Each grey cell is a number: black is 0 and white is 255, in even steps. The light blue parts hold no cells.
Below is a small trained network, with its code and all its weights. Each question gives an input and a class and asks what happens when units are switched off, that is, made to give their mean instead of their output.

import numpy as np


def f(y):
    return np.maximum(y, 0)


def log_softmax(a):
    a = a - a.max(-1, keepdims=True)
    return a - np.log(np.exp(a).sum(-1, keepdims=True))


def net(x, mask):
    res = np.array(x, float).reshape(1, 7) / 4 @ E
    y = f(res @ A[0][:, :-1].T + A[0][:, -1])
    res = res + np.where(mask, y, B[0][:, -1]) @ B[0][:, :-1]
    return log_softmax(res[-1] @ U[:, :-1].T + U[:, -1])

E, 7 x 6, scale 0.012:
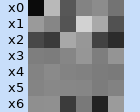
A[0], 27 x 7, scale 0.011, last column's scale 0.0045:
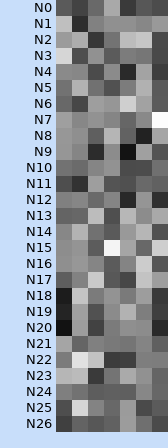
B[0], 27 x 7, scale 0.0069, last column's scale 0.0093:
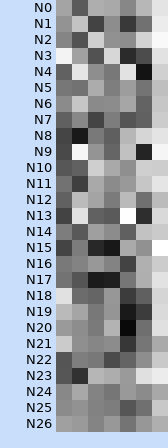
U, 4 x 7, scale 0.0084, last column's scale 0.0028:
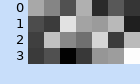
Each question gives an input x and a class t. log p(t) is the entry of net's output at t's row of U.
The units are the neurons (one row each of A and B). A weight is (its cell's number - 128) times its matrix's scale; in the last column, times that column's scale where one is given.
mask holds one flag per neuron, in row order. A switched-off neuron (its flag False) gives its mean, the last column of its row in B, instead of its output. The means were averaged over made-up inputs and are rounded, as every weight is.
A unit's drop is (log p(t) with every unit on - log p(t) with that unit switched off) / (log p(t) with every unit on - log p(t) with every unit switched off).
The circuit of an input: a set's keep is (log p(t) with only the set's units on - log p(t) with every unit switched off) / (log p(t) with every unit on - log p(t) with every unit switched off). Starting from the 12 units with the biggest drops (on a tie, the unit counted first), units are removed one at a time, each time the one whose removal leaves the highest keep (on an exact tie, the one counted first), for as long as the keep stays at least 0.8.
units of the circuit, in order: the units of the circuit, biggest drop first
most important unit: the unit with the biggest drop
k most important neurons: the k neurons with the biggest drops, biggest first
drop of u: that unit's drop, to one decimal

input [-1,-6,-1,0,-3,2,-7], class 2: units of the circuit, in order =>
(N13)
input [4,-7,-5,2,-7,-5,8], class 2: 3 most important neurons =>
(N9; N4; N12)
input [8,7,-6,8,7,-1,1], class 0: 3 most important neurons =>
(N19; N20; N18)
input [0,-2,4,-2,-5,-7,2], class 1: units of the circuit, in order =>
(N15; N11)
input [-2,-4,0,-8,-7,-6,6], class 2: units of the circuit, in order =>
(N9; N4)
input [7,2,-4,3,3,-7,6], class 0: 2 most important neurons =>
(N20; N18)
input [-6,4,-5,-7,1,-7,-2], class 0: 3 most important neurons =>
(N3; N1; N8)
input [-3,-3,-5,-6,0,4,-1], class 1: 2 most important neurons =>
(N15; N2)
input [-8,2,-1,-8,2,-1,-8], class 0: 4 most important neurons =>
(N3; N1; N9; N4)
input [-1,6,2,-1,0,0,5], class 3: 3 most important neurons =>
(N8; N15; N13)
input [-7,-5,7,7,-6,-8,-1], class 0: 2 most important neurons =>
(N3; N1)
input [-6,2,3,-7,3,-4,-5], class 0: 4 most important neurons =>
(N3; N9; N1; N4)
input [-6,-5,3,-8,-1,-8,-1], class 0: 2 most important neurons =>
(N3; N15)
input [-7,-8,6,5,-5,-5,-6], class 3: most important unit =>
N17
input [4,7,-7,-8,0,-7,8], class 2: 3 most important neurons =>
(N9; N4; N15)
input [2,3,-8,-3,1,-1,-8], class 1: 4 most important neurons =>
(N2; N23; N9; N14)
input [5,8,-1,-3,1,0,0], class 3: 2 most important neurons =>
(N15; N8)
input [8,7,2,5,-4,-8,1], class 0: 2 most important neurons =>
(N19; N20)
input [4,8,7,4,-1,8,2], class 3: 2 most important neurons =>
(N15; N2)
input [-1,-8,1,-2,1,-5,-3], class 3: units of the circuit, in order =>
(N17)
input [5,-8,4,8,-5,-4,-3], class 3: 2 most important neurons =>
(N17; N13)
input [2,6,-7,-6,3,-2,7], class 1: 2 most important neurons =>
(N23; N2)
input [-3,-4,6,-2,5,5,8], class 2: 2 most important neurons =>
(N9; N4)
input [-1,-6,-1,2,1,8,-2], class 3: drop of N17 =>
0.2
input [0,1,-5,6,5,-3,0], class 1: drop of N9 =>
0.0
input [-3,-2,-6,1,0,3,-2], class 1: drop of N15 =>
0.1
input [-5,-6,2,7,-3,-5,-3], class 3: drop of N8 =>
-0.1
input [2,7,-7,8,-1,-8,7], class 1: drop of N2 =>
0.9
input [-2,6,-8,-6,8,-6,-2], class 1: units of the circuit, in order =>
(N23)
